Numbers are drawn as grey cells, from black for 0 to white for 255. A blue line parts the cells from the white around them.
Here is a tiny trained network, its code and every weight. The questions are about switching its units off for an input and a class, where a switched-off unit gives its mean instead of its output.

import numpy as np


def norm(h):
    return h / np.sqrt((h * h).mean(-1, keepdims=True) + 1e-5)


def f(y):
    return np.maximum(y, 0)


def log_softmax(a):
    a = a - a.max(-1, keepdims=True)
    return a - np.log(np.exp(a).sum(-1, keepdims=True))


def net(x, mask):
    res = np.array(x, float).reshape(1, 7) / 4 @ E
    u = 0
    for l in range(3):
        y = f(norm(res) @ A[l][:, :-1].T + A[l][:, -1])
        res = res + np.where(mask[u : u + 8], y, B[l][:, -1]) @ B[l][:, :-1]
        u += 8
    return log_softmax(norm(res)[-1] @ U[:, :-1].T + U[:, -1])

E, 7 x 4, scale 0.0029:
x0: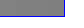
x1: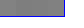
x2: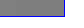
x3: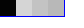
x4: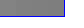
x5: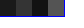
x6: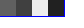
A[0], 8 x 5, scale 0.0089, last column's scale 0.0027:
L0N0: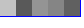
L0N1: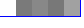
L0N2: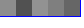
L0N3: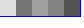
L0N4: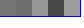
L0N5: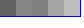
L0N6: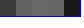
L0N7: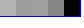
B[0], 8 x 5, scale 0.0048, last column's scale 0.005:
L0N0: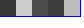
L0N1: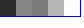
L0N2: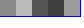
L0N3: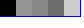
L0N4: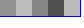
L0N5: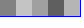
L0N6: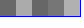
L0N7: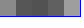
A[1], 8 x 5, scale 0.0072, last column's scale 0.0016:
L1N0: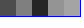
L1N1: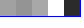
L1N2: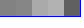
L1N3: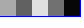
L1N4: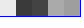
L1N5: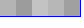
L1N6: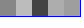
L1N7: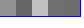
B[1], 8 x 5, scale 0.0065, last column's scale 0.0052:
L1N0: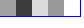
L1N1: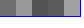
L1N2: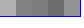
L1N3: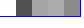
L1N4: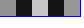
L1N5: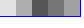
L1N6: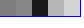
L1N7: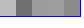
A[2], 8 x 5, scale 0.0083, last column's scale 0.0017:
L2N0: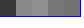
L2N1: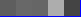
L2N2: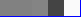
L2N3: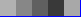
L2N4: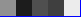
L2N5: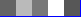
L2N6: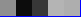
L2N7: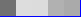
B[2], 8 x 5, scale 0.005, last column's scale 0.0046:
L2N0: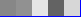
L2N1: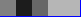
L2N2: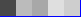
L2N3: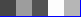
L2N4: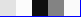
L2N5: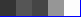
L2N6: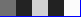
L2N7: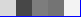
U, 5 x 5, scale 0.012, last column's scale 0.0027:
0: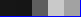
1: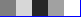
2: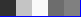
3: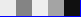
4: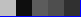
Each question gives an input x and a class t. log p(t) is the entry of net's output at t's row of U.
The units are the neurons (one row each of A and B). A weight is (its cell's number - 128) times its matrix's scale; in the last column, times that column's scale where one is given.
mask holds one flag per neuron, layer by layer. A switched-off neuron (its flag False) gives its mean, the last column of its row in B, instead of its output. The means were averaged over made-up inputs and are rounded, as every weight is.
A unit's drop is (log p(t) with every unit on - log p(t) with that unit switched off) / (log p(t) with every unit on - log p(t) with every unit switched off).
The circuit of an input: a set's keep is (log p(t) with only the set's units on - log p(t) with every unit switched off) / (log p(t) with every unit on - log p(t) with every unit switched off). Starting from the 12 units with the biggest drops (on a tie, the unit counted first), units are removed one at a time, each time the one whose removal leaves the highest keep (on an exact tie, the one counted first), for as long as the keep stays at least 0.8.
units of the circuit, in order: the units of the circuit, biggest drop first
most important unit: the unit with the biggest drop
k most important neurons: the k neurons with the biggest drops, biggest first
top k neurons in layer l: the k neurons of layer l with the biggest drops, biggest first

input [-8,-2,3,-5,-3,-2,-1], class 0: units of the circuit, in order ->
(L0N1)
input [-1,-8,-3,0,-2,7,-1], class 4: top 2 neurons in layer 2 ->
(L2N6 L2N4)
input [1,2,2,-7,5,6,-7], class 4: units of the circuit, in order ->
(L2N6 L1N0)
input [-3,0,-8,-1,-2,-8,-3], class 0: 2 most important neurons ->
(L0N3 L0N1)
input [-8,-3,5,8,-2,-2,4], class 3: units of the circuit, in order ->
(L2N7 L0N3)
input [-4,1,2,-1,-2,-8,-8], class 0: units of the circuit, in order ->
(L2N5 L2N4)
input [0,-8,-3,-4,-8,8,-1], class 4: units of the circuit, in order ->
(L2N6 L1N0 L2N4)
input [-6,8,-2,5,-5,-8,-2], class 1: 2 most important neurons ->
(L1N0 L1N1)
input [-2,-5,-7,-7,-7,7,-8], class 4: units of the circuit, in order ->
(L2N6 L1N0)
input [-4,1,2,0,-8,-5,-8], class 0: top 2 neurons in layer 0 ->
(L0N1 L0N4)
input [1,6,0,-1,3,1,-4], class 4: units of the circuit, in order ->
(L0N3 L2N6)
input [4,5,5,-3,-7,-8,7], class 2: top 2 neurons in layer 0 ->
(L0N3 L0N0)
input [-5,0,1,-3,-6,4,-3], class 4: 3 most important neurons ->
(L2N6 L2N4 L1N0)
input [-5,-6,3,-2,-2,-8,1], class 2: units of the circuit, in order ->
(L0N3)
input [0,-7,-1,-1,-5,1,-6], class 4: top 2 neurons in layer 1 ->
(L1N4 L1N0)
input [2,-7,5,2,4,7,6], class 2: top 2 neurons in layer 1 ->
(L1N6 L1N5)
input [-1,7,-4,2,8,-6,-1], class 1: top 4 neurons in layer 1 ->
(L1N0 L1N5 L1N1 L1N2)
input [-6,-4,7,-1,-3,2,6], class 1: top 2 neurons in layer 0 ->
(L0N1 L0N3)
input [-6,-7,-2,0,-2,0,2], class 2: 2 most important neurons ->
(L2N4 L1N6)
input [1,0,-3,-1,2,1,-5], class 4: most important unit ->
L0N3
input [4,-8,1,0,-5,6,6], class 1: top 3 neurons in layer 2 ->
(L2N4 L2N6 L2N3)
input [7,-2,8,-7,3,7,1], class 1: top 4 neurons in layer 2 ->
(L2N4 L2N3 L2N7 L2N2)
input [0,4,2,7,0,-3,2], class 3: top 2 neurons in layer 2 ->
(L2N7 L2N4)
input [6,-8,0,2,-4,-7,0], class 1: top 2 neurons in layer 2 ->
(L2N6 L2N5)
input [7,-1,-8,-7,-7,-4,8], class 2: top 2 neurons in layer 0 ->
(L0N3 L0N1)
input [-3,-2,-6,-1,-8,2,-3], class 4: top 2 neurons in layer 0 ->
(L0N1 L0N3)
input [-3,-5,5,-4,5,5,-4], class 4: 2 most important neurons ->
(L2N6 L2N4)
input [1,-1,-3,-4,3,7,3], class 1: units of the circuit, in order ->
(L2N4)
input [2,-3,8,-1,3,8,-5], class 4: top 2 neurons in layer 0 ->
(L0N1 L0N3)
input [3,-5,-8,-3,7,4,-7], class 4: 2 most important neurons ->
(L2N6 L1N4)
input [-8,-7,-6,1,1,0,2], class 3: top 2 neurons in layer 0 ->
(L0N0 L0N3)
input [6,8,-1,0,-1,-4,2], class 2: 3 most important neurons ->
(L1N6 L0N3 L2N0)
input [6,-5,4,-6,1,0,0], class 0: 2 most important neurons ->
(L0N1 L0N3)
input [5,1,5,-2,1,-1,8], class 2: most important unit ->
L1N6
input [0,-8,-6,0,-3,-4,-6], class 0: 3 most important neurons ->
(L2N4 L2N5 L0N1)
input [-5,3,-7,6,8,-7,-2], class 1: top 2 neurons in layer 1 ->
(L1N0 L1N1)
